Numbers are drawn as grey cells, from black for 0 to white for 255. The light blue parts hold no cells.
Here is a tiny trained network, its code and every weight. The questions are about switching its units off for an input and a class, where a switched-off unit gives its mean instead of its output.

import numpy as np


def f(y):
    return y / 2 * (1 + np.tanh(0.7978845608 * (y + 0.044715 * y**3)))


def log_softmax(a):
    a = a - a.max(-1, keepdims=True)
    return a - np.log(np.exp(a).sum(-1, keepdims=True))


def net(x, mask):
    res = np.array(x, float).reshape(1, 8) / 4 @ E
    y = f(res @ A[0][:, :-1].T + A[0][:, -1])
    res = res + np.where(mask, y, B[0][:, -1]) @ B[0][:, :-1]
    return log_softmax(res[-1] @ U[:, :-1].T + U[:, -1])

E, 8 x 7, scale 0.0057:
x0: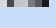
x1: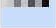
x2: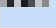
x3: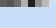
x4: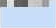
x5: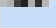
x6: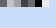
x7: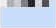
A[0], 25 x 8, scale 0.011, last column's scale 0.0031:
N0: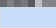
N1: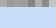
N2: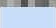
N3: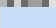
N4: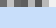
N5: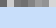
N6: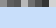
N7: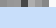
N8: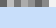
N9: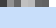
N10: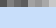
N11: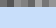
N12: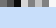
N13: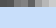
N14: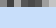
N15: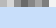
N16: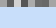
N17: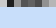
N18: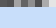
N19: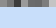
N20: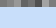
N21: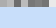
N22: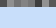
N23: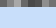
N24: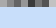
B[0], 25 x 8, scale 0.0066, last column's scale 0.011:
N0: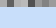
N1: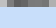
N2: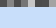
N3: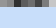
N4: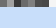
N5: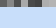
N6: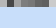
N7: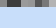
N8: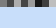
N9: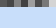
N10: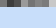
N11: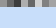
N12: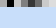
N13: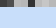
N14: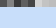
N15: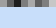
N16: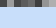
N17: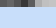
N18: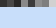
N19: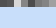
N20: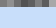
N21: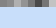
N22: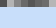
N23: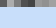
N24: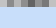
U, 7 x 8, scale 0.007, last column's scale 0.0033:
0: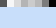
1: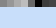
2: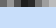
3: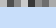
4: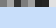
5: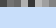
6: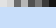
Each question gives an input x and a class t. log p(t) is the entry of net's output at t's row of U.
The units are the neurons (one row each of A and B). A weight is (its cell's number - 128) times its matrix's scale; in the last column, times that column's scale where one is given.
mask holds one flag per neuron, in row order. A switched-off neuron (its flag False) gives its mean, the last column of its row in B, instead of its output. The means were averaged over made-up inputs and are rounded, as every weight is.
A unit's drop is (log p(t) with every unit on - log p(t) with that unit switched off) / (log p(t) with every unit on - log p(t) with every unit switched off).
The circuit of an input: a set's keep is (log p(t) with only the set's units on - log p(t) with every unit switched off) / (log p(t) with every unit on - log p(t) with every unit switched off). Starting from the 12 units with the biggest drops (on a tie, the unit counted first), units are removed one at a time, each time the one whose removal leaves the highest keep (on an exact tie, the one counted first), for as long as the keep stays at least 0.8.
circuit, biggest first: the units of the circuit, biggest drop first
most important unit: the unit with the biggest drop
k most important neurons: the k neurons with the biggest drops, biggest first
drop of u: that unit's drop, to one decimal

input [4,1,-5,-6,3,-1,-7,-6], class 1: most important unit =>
N12
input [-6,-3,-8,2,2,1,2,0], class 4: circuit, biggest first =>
(N4; N8)
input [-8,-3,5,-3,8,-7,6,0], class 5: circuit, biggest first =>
(N13; N10; N3)
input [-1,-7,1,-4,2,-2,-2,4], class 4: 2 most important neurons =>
(N12; N17)
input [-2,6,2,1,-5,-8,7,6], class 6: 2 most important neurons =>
(N12; N18)
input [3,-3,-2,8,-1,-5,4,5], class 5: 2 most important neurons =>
(N14; N13)
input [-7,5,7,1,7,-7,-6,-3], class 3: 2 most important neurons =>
(N12; N0)
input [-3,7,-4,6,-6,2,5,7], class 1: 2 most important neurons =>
(N21; N11)
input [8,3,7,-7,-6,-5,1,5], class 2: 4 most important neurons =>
(N17; N16; N3; N14)
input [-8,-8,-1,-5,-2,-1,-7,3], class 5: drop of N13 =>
0.1
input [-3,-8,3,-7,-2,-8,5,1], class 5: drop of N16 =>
-0.2
